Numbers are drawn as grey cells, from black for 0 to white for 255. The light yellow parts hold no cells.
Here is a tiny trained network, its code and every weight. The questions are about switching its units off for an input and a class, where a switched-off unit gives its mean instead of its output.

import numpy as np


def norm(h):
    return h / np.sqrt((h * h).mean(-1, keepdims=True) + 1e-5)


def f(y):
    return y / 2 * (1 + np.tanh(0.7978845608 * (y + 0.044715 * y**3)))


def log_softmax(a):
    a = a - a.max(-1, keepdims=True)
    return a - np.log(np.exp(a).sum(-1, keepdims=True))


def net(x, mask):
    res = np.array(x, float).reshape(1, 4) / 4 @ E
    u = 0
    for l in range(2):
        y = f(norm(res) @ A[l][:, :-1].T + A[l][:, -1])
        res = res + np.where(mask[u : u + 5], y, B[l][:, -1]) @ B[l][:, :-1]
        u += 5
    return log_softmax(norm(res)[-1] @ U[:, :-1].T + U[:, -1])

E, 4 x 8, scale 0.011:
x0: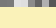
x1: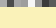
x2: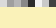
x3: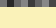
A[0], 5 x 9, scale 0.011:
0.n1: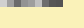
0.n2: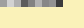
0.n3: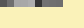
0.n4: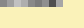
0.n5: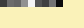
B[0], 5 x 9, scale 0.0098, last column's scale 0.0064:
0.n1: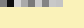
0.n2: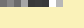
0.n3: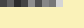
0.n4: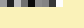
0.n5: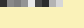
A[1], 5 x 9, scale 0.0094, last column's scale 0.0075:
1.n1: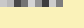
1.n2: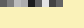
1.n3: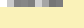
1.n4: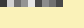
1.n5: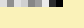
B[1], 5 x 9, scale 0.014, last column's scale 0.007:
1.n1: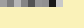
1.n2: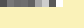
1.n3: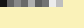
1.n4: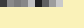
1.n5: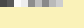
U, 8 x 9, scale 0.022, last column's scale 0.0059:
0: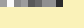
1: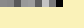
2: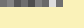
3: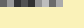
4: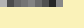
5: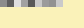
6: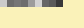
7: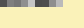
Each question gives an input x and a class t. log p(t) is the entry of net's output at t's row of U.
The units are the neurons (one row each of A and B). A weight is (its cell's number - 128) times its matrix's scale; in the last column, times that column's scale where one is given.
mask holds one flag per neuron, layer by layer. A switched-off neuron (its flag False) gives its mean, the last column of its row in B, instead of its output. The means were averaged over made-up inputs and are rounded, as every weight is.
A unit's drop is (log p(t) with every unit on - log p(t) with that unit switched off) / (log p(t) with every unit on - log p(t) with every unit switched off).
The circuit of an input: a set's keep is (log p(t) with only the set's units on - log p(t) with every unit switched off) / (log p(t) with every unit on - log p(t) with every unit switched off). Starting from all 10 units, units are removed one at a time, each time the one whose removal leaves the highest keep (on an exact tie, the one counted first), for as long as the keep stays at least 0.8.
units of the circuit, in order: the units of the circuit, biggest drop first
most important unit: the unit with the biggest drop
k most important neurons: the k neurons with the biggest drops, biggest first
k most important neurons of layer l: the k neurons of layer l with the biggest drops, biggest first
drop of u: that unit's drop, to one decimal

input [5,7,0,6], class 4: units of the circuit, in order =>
(0.n3 1.n5)
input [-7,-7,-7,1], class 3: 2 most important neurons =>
(0.n5 1.n5)
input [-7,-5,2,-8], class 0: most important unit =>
1.n1
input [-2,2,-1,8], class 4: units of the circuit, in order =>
(1.n3 1.n5)
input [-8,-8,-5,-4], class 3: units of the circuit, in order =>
(0.n5 1.n3 0.n2)
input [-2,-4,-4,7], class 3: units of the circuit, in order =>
(0.n5 1.n5)
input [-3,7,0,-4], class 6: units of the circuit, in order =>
(1.n5 1.n4)
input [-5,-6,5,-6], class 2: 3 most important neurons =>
(1.n3 1.n2 0.n5)
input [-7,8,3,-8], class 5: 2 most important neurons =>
(1.n1 0.n1)
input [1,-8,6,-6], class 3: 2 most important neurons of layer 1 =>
(1.n2 1.n5)
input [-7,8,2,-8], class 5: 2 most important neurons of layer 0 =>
(0.n1 0.n3)
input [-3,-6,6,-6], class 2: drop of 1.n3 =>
0.2
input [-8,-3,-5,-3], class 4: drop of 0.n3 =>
0.2
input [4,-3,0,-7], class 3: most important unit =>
0.n2
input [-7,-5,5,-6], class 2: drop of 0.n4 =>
-0.1
